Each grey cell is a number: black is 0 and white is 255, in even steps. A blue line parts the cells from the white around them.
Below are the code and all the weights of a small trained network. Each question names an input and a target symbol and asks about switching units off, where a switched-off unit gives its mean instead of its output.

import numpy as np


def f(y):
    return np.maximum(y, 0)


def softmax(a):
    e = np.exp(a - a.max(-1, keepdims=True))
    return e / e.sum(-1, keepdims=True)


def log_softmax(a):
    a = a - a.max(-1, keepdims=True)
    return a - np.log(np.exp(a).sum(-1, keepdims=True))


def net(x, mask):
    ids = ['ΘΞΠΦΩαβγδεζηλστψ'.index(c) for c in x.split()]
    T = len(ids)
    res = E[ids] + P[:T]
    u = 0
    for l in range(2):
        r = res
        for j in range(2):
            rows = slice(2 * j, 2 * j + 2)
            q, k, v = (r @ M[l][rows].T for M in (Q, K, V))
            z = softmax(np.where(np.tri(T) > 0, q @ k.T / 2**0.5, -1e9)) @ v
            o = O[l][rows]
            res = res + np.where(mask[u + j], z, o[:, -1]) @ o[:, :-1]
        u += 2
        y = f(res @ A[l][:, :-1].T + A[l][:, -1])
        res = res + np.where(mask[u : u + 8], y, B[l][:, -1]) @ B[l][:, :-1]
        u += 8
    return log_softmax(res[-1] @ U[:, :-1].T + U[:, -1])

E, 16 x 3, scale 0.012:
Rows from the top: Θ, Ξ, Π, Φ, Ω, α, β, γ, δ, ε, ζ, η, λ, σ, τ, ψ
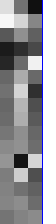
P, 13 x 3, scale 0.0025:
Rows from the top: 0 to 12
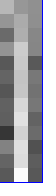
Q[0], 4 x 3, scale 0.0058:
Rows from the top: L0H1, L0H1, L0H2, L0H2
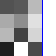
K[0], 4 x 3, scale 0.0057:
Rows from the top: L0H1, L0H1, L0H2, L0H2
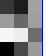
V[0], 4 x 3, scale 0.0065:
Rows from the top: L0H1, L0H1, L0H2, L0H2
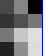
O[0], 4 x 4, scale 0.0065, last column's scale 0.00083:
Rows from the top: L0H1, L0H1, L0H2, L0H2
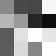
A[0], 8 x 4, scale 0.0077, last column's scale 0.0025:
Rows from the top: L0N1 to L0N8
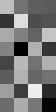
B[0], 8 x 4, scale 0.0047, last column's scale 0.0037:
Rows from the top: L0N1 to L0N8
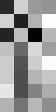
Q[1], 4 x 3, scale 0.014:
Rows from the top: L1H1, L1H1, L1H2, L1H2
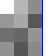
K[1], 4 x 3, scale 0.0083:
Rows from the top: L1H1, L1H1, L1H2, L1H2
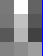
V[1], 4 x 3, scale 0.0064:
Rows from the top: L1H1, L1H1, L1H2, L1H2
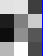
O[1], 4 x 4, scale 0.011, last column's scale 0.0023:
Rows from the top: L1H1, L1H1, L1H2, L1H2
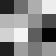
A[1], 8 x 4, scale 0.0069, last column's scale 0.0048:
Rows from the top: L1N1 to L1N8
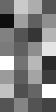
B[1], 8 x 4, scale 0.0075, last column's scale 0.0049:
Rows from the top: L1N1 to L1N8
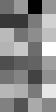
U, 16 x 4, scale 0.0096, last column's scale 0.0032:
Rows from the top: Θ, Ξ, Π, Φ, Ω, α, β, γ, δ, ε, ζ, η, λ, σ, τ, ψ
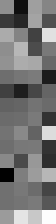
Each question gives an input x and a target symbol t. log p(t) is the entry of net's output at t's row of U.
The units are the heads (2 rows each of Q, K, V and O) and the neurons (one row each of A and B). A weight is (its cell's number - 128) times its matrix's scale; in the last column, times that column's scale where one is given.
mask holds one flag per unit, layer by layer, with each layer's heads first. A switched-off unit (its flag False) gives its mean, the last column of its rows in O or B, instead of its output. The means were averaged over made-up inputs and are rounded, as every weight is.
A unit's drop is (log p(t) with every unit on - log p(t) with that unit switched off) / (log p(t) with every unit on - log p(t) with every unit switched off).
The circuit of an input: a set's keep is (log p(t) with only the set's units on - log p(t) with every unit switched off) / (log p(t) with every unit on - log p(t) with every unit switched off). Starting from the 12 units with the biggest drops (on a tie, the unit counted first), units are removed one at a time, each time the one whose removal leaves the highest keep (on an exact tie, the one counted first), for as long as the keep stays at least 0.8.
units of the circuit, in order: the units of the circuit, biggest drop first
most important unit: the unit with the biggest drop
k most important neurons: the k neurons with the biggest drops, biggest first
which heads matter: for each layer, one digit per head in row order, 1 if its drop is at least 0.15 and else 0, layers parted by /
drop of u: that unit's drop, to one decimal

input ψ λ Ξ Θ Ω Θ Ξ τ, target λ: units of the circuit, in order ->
(L1H2; L1H1)
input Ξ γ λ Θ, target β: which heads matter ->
00 / 11
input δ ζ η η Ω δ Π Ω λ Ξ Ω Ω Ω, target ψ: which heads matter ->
00 / 10
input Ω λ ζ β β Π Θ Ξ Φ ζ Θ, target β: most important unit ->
L1H1
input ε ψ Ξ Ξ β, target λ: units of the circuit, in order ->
(L1H1; L1H2)
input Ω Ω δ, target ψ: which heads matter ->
01 / 10
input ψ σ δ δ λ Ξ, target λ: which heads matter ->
00 / 10
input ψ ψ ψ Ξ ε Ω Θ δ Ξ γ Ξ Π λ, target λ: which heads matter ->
00 / 11
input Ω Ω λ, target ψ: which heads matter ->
01 / 10
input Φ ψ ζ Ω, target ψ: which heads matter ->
00 / 11
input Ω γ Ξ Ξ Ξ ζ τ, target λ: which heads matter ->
00 / 01
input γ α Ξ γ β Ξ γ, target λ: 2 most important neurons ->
(L1N2; L1N7)
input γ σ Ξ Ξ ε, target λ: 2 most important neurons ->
(L0N2; L1N2)
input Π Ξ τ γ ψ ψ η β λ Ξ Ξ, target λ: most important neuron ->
(L0N2)
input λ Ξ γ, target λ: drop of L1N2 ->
0.1
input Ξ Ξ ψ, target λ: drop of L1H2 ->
0.5
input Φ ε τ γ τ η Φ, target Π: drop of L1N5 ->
0.0
